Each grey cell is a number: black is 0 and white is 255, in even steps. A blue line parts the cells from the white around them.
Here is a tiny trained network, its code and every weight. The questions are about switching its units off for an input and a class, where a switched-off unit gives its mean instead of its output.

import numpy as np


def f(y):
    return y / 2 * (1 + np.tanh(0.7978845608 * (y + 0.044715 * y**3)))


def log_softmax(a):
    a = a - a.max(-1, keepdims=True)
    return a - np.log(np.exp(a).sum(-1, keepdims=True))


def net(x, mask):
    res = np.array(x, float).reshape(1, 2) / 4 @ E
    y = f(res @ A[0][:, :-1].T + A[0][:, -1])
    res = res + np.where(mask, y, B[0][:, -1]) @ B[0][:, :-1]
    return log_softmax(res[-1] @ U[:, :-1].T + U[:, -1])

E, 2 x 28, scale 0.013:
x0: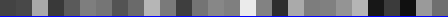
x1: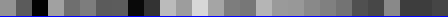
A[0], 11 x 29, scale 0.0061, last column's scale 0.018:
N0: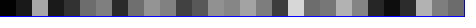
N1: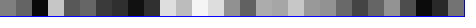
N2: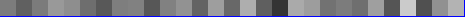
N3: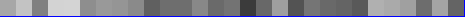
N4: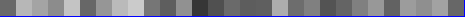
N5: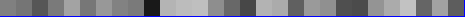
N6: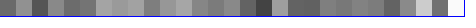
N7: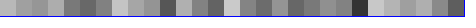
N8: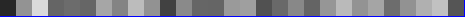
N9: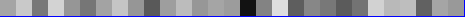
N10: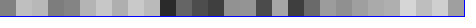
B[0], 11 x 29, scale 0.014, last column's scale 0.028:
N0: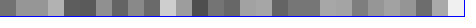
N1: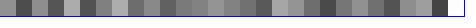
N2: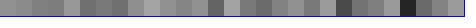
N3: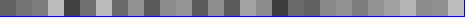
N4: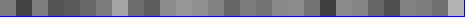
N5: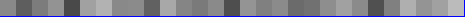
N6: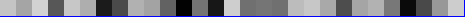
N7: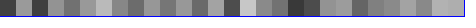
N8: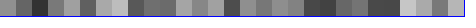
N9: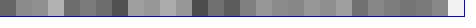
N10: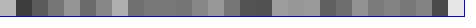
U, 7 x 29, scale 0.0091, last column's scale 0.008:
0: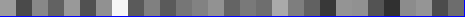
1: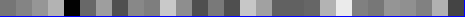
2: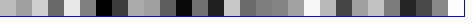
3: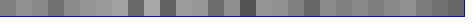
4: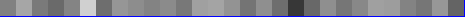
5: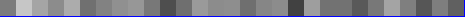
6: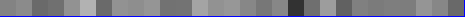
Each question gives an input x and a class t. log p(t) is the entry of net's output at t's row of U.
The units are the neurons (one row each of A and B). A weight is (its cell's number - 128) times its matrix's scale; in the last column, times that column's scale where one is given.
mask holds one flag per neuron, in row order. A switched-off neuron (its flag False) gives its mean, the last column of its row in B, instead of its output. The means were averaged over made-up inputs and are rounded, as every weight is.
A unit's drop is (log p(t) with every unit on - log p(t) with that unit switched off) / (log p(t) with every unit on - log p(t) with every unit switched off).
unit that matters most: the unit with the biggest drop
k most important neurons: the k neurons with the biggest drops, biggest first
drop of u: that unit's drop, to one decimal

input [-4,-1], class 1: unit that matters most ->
N3
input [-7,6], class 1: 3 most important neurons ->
N9, N5, N3
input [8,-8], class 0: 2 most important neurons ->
N8, N10
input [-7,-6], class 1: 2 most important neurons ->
N9, N3
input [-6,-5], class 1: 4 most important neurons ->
N1, N9, N3, N7
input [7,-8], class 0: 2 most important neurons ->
N8, N10
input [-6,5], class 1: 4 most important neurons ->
N9, N10, N5, N3
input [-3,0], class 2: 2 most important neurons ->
N0, N6
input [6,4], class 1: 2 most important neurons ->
N0, N6
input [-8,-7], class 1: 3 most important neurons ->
N9, N3, N1
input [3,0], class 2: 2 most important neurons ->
N3, N5
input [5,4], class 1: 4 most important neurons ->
N0, N6, N10, N8
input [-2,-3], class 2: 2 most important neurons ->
N1, N6
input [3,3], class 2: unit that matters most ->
N8
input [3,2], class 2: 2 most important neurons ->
N3, N5
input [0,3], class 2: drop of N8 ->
0.5
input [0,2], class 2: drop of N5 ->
0.0
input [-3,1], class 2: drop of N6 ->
0.1
